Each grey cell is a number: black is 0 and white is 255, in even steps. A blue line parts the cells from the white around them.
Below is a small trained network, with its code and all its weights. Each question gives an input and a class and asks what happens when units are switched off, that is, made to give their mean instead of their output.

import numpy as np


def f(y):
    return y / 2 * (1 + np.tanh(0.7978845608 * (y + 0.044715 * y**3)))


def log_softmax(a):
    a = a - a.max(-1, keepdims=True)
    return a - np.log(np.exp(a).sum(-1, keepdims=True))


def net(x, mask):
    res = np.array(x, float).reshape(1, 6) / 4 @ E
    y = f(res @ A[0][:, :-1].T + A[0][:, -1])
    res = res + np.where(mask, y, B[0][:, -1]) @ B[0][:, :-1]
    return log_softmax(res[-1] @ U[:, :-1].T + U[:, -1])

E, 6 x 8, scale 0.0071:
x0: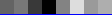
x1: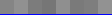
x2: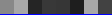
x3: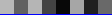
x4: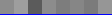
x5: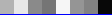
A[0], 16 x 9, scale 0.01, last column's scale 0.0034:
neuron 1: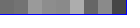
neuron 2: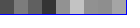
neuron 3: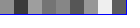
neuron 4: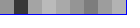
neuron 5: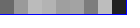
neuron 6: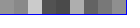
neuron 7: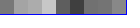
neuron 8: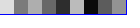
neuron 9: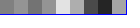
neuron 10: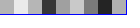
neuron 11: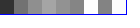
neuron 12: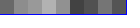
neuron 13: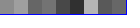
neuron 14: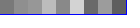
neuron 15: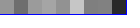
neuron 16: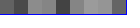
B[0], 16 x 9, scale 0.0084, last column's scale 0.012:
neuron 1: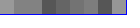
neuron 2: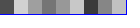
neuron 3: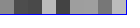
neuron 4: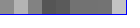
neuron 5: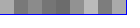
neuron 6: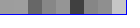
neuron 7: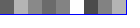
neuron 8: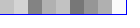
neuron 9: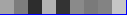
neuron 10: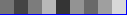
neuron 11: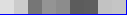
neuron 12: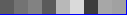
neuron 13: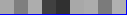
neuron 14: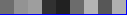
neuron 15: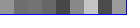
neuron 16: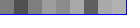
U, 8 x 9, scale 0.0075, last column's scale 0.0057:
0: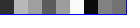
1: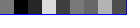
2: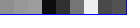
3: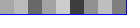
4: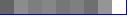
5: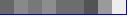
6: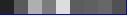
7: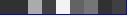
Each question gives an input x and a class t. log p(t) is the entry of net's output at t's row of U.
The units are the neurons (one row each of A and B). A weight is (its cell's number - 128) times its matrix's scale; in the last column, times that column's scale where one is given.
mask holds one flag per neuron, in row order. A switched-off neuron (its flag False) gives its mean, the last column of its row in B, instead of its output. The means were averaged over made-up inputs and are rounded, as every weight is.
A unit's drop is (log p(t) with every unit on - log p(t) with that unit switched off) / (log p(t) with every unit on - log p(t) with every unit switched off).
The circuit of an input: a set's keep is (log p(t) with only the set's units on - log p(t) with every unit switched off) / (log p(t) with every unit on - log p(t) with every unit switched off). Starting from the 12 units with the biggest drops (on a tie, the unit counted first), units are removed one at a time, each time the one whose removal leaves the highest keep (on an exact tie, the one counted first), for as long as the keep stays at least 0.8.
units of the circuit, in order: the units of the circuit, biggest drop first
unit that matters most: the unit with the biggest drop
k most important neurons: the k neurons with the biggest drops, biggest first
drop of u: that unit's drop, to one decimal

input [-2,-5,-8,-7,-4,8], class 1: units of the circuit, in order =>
(neuron 9)
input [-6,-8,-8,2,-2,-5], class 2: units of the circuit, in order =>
(neuron 14; neuron 4)
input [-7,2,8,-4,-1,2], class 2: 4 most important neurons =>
(neuron 13; neuron 2; neuron 16; neuron 8)
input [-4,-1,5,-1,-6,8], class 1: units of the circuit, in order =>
(neuron 10; neuron 9)
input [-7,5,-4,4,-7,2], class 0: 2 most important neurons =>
(neuron 7; neuron 12)
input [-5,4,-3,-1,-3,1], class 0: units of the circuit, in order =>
(neuron 7; neuron 12)
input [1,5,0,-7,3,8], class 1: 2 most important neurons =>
(neuron 10; neuron 9)
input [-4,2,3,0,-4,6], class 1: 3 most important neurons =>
(neuron 10; neuron 9; neuron 2)
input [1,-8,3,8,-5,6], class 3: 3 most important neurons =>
(neuron 8; neuron 6; neuron 3)
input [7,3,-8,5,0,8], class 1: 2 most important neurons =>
(neuron 10; neuron 9)
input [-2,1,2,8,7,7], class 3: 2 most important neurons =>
(neuron 8; neuron 3)
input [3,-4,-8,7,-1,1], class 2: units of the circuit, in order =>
(neuron 14; neuron 15)
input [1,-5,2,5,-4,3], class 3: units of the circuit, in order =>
(neuron 8; neuron 6)
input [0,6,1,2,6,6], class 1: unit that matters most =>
neuron 10
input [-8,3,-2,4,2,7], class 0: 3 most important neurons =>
(neuron 7; neuron 12; neuron 3)
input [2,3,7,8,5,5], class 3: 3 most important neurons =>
(neuron 8; neuron 14; neuron 6)
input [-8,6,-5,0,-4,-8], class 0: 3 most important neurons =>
(neuron 7; neuron 12; neuron 4)
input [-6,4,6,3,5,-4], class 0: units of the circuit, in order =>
(neuron 7; neuron 9)
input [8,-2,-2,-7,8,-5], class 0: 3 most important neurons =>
(neuron 2; neuron 8; neuron 6)
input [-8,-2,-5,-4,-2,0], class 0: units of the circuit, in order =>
(neuron 7)
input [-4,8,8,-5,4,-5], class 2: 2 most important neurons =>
(neuron 13; neuron 8)
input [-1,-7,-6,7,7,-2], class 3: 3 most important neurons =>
(neuron 8; neuron 6; neuron 13)
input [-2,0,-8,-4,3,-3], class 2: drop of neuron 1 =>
0.0
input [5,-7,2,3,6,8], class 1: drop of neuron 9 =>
0.2
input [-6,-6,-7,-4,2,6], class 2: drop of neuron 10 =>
-0.1
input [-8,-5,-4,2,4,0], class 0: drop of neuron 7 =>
0.4
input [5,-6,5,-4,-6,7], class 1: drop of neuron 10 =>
0.6
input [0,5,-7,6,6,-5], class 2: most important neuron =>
(neuron 14)
